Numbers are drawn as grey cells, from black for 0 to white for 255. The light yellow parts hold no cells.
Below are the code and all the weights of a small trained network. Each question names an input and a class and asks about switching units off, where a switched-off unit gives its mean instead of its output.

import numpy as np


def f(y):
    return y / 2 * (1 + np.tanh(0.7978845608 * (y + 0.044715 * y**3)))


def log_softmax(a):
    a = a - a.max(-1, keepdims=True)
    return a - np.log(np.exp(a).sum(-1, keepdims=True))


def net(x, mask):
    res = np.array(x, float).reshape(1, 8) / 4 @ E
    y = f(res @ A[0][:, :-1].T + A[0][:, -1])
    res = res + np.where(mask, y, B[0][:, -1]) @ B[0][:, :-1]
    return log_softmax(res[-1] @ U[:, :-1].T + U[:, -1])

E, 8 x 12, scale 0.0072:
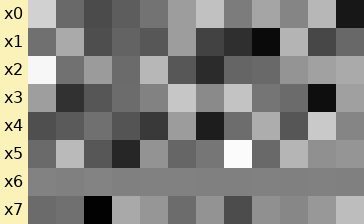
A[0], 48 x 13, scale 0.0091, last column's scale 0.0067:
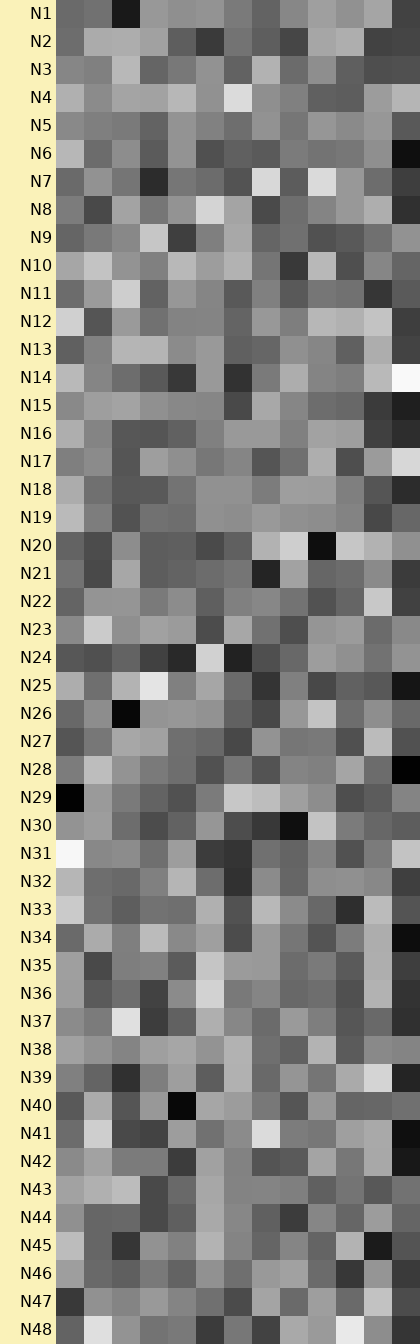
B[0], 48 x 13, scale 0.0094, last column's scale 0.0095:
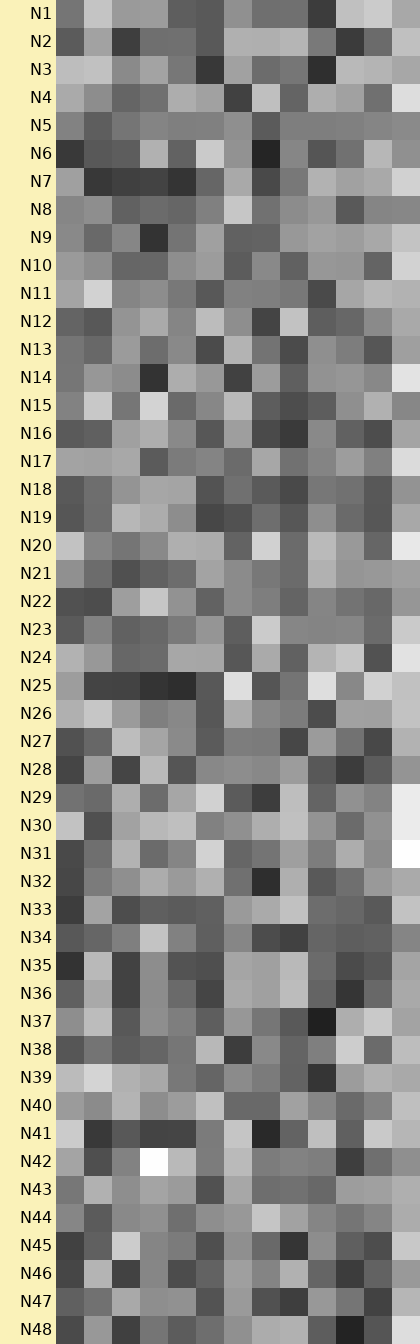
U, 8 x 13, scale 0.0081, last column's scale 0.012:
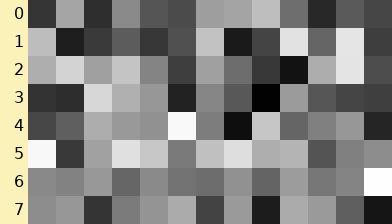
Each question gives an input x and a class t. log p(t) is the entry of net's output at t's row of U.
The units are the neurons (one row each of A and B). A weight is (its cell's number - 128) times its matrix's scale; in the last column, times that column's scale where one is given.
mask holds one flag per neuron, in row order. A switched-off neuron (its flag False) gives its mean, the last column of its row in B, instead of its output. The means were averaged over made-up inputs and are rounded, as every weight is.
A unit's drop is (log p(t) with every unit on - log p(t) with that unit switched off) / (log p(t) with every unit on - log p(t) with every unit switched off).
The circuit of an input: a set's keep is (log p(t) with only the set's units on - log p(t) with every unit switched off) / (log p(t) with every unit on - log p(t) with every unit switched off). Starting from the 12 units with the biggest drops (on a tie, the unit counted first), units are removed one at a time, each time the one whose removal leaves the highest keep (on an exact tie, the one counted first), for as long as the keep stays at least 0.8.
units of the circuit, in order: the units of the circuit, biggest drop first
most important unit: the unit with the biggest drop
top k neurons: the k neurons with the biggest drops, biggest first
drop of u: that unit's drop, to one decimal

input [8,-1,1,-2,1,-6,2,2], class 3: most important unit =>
N45
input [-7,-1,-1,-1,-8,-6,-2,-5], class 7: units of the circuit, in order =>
(N4 N38)
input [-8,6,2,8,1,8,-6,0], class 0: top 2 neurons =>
(N33 N36)
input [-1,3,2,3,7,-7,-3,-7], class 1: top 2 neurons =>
(N25 N21)
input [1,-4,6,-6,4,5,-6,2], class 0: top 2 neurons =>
(N48 N29)
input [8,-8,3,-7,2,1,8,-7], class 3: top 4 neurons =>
(N45 N16 N19 N30)
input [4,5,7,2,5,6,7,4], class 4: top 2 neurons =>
(N32 N31)
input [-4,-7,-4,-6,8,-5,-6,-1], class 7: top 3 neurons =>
(N20 N30 N21)
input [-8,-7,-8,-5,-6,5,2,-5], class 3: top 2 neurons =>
(N47 N22)
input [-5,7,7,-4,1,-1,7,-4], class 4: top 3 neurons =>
(N31 N32 N6)
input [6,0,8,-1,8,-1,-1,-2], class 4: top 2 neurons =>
(N12 N32)
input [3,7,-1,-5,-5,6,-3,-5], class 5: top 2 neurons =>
(N30 N25)
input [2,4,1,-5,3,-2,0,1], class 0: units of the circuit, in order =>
(N48 N2)
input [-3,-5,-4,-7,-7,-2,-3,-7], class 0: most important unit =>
N2
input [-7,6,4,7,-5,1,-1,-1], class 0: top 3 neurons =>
(N33 N36 N35)
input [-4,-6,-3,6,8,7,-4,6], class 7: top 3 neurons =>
(N20 N14 N25)
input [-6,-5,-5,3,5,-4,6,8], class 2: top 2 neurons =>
(N39 N1)
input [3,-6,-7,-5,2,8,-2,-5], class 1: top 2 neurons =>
(N41 N7)
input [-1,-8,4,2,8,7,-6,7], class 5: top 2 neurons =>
(N20 N25)
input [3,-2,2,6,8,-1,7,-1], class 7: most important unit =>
N24
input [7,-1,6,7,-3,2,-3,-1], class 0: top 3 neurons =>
(N33 N36 N35)
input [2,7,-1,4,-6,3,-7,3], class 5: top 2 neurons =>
(N30 N44)
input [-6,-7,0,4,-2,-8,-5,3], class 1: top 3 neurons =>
(N25 N30 N9)
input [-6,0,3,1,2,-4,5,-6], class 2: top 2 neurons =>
(N37 N11)
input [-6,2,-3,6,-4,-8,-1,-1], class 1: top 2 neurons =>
(N25 N9)
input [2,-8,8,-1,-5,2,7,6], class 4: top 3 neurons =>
(N12 N31 N32)
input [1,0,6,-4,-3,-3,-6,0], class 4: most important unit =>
N31
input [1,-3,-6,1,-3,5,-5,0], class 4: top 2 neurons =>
(N29 N25)
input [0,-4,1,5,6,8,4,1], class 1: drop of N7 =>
0.2
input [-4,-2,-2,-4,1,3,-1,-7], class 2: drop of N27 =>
0.0
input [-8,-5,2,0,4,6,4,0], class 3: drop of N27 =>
0.1
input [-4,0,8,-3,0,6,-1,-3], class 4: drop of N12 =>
0.1
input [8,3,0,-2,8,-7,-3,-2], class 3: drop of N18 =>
0.2
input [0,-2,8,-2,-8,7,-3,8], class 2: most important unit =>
N39
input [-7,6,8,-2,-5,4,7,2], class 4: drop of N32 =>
0.3
